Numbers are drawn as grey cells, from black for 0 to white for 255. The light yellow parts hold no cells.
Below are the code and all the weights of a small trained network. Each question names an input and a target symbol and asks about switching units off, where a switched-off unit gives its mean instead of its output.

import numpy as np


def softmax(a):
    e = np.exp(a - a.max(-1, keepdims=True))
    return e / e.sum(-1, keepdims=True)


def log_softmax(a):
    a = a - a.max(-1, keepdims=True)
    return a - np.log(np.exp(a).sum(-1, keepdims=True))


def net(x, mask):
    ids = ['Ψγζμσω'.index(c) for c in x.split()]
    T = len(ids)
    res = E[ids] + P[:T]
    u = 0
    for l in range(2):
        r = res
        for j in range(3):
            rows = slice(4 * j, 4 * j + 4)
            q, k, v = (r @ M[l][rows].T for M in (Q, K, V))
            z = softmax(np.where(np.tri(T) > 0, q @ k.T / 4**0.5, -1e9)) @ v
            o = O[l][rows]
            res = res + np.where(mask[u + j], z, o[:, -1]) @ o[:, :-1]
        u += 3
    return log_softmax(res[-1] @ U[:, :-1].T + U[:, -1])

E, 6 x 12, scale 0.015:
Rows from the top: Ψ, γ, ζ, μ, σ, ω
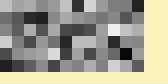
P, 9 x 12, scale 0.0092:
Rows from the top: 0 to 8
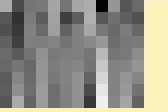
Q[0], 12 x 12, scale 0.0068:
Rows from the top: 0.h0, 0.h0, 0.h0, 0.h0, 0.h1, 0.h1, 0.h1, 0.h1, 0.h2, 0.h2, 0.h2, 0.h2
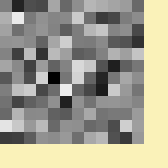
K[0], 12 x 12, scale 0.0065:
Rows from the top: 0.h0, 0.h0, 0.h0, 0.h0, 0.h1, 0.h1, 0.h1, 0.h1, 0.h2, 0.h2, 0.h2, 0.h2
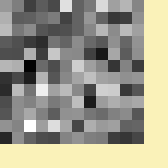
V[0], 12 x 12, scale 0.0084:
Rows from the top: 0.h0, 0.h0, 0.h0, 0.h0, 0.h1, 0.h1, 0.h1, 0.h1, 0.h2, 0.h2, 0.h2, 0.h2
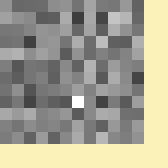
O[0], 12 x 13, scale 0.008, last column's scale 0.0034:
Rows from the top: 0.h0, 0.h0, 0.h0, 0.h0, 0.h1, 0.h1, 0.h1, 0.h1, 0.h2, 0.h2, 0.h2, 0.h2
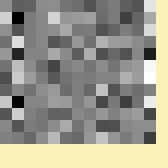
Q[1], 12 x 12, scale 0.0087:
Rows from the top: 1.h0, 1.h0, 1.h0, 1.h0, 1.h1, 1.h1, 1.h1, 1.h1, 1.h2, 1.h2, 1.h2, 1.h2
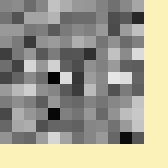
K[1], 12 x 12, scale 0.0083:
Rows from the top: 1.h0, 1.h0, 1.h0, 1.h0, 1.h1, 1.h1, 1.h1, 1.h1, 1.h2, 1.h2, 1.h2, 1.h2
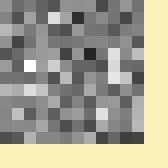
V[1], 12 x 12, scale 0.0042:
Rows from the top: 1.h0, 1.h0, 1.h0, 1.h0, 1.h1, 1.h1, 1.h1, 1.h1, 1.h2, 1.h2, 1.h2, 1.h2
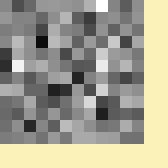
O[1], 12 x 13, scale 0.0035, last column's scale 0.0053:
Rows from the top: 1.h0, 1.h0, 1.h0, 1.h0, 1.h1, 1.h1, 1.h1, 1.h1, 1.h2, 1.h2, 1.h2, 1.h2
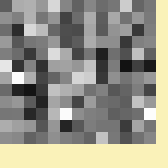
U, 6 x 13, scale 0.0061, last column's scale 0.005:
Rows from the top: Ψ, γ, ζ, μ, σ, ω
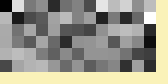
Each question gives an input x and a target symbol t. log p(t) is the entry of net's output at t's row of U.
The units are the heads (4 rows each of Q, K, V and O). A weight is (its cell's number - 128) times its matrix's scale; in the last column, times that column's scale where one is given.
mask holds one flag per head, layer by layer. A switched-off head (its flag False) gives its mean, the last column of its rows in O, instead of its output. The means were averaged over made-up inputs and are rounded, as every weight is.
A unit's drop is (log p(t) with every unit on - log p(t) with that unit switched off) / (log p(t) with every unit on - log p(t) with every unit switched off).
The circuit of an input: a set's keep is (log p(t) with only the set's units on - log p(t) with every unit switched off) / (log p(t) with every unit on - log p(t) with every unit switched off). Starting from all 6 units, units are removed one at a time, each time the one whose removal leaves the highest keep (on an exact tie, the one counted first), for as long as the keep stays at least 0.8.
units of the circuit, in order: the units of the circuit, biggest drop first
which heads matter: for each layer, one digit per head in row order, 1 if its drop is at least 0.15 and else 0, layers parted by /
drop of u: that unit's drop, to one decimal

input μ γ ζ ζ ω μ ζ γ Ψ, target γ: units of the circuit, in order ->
[1.h1]
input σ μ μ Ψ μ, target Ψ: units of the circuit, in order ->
[0.h2; 1.h1]
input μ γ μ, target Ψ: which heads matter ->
100 / 010
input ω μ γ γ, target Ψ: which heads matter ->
100 / 010
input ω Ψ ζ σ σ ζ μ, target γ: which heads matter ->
110 / 011
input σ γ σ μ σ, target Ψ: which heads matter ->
000 / 001
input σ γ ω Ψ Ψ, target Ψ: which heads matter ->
001 / 000
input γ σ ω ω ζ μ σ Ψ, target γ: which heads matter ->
011 / 011
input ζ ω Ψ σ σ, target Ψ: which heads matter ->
100 / 001
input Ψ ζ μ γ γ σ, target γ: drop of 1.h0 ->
0.0
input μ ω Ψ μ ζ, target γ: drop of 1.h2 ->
0.1
